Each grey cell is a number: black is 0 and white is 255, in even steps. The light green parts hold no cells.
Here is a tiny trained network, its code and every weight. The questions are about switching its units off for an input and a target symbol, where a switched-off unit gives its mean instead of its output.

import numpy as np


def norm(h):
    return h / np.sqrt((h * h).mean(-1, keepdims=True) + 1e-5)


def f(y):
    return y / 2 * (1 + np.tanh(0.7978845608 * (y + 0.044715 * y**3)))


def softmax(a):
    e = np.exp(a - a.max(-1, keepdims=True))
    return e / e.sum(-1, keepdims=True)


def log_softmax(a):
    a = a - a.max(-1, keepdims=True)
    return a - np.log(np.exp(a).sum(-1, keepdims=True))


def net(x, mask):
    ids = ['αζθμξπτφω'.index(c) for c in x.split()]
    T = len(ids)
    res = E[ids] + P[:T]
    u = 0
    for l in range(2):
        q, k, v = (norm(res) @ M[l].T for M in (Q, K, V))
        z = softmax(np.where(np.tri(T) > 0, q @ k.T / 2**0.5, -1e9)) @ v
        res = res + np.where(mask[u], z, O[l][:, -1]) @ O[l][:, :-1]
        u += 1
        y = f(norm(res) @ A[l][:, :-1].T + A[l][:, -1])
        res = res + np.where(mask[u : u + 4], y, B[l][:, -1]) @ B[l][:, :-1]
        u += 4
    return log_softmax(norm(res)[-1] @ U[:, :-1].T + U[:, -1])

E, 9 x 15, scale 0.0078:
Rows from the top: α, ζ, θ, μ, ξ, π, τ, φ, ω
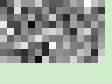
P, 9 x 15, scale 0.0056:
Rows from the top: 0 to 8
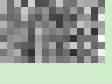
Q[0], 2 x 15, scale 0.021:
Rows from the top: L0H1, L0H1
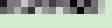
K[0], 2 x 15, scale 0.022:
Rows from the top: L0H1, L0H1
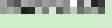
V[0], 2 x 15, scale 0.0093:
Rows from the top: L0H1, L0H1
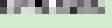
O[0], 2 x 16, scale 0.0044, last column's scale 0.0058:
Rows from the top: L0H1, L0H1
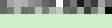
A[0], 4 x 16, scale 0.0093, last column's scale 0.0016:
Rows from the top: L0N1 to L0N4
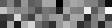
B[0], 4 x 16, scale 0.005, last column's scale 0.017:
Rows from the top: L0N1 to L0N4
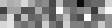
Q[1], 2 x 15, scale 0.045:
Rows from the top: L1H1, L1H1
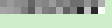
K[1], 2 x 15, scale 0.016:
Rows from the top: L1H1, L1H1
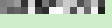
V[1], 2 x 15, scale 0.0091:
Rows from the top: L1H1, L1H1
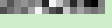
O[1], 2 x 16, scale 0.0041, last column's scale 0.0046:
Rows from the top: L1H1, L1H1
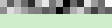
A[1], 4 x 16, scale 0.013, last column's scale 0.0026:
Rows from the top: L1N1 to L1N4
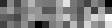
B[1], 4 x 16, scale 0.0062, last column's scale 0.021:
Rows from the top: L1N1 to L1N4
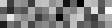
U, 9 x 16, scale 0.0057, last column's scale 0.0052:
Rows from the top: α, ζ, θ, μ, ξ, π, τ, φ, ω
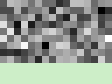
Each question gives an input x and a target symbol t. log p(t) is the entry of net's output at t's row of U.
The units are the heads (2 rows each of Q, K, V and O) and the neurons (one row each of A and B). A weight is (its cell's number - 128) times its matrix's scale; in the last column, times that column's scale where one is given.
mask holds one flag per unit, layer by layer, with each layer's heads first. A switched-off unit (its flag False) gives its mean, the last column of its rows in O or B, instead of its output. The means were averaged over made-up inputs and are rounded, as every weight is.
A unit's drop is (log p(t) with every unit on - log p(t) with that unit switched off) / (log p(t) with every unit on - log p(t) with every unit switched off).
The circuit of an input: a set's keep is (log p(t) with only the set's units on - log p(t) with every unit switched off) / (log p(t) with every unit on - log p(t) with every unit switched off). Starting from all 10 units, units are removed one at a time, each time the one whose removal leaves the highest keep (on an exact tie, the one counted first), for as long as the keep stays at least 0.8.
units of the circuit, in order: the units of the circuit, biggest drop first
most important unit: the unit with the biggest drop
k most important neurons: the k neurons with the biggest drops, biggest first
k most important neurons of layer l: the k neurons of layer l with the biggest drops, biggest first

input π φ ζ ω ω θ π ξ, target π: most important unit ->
L1N4
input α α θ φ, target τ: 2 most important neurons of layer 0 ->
[L0N2, L0N1]
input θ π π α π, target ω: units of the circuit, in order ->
[L1H1, L1N3]
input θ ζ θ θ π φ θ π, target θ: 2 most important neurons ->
[L0N2, L1N3]
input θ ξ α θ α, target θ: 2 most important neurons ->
[L0N2, L1N3]
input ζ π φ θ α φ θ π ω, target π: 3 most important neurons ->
[L1N4, L0N1, L1N3]
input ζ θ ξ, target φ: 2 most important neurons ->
[L0N1, L1N2]
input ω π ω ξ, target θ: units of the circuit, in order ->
[L1H1, L1N1, L1N3]
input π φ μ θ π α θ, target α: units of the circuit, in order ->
[L0H1, L1H1]
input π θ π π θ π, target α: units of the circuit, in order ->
[L1H1, L0N1]
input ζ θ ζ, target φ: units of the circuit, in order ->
[L0N1, L1H1]
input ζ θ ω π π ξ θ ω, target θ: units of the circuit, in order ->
[L0H1, L0N2]
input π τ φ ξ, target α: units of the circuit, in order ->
[L1H1, L0H1]
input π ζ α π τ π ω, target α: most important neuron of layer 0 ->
[L0N4]
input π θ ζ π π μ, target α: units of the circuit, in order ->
[L1H1, L0H1]
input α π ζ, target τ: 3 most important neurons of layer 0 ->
[L0N1, L0N2, L0N3]
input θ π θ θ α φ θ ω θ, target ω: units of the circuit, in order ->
[L0H1, L0N4]
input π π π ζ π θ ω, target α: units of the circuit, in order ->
[L1H1, L0N1]
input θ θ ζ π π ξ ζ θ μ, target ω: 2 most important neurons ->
[L1N3, L1N1]
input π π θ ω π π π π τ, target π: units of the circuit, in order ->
[L0H1]
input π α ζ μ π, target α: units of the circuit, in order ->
[L1H1, L0H1, L0N2]
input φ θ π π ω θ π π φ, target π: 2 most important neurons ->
[L1N4, L0N3]
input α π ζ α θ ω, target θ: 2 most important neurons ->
[L1N1, L0N2]
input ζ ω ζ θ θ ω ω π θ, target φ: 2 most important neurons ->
[L0N2, L1N2]
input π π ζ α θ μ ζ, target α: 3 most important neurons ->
[L0N2, L1N1, L1N2]
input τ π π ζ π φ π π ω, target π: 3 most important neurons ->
[L1N4, L0N1, L0N3]
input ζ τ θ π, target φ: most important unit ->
L0N1
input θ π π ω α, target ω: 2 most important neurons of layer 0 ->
[L0N4, L0N2]
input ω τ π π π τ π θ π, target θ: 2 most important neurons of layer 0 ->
[L0N1, L0N2]
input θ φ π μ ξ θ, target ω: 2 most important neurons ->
[L1N3, L1N1]
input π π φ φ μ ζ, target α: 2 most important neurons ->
[L0N2, L1N1]
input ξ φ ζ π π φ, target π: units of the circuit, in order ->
[L0H1, L1N4, L0N1]
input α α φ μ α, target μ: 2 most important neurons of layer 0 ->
[L0N1, L0N3]
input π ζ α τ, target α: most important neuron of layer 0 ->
[L0N1]
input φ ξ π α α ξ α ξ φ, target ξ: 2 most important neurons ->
[L0N3, L0N2]
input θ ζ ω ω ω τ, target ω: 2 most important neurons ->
[L0N4, L1N3]
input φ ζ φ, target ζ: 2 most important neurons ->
[L0N1, L0N2]
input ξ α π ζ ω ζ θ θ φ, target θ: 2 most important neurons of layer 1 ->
[L1N2, L1N3]
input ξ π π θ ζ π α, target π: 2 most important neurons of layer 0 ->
[L0N1, L0N3]
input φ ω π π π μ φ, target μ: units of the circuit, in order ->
[L0H1]
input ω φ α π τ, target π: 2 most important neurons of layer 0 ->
[L0N1, L0N2]
